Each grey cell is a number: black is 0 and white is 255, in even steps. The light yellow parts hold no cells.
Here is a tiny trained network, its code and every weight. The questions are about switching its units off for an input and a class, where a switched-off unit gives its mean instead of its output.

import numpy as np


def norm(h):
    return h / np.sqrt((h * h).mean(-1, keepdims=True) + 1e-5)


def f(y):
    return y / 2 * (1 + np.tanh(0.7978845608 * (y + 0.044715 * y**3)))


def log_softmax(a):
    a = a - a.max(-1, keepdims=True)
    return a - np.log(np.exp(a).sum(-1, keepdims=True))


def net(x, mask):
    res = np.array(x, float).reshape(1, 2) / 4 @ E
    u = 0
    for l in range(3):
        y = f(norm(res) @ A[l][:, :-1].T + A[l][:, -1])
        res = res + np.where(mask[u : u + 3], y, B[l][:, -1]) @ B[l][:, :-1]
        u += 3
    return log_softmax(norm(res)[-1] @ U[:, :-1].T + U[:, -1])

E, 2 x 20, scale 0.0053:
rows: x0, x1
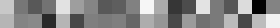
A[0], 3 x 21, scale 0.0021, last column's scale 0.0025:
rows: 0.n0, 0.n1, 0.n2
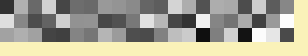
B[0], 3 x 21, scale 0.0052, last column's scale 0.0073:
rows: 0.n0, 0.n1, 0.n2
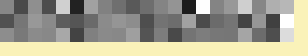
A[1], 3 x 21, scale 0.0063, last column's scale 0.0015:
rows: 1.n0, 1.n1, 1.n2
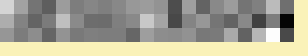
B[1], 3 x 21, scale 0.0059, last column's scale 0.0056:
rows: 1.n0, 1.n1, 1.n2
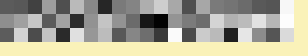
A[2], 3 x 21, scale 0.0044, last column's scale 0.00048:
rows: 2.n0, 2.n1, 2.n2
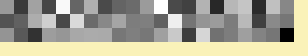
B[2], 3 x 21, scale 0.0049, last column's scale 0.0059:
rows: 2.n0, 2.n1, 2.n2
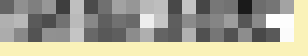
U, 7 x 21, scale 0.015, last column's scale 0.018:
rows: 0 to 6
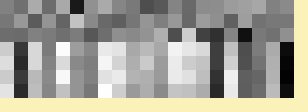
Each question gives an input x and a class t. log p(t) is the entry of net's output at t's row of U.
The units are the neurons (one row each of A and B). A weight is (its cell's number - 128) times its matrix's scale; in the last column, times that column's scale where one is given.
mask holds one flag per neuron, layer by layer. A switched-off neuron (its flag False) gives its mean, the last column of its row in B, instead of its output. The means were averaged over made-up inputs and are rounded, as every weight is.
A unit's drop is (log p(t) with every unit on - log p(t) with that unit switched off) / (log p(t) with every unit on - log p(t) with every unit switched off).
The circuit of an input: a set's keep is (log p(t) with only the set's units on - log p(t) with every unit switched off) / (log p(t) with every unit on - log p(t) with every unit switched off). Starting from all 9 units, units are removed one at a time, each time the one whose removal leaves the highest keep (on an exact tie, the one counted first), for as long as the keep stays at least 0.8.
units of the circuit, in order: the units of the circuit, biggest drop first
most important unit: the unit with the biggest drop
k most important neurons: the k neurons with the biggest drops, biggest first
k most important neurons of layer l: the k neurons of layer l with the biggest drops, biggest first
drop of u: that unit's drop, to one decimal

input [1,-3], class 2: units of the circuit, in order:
1.n1; 1.n2
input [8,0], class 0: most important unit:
1.n1
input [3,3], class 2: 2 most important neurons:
0.n1; 0.n0
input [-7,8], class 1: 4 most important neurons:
1.n2; 0.n1; 1.n1; 1.n0
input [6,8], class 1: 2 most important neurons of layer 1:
1.n0; 1.n2
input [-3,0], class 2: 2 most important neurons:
0.n2; 1.n1
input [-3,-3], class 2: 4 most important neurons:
1.n1; 1.n2; 2.n0; 0.n1
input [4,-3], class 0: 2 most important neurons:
1.n0; 1.n2
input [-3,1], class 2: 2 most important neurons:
0.n2; 1.n1
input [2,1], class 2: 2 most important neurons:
0.n1; 1.n1
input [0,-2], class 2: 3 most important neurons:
1.n1; 1.n2; 2.n0
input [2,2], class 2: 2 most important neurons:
0.n1; 1.n1
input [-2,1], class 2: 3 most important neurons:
0.n2; 2.n0; 1.n1
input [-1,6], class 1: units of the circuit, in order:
1.n2
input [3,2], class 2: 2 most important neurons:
0.n1; 1.n1
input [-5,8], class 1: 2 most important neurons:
1.n2; 0.n1
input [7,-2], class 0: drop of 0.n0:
0.0
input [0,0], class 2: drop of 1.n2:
0.2
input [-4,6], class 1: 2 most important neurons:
0.n1; 1.n2
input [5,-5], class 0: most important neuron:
1.n0
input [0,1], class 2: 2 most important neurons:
1.n1; 1.n2
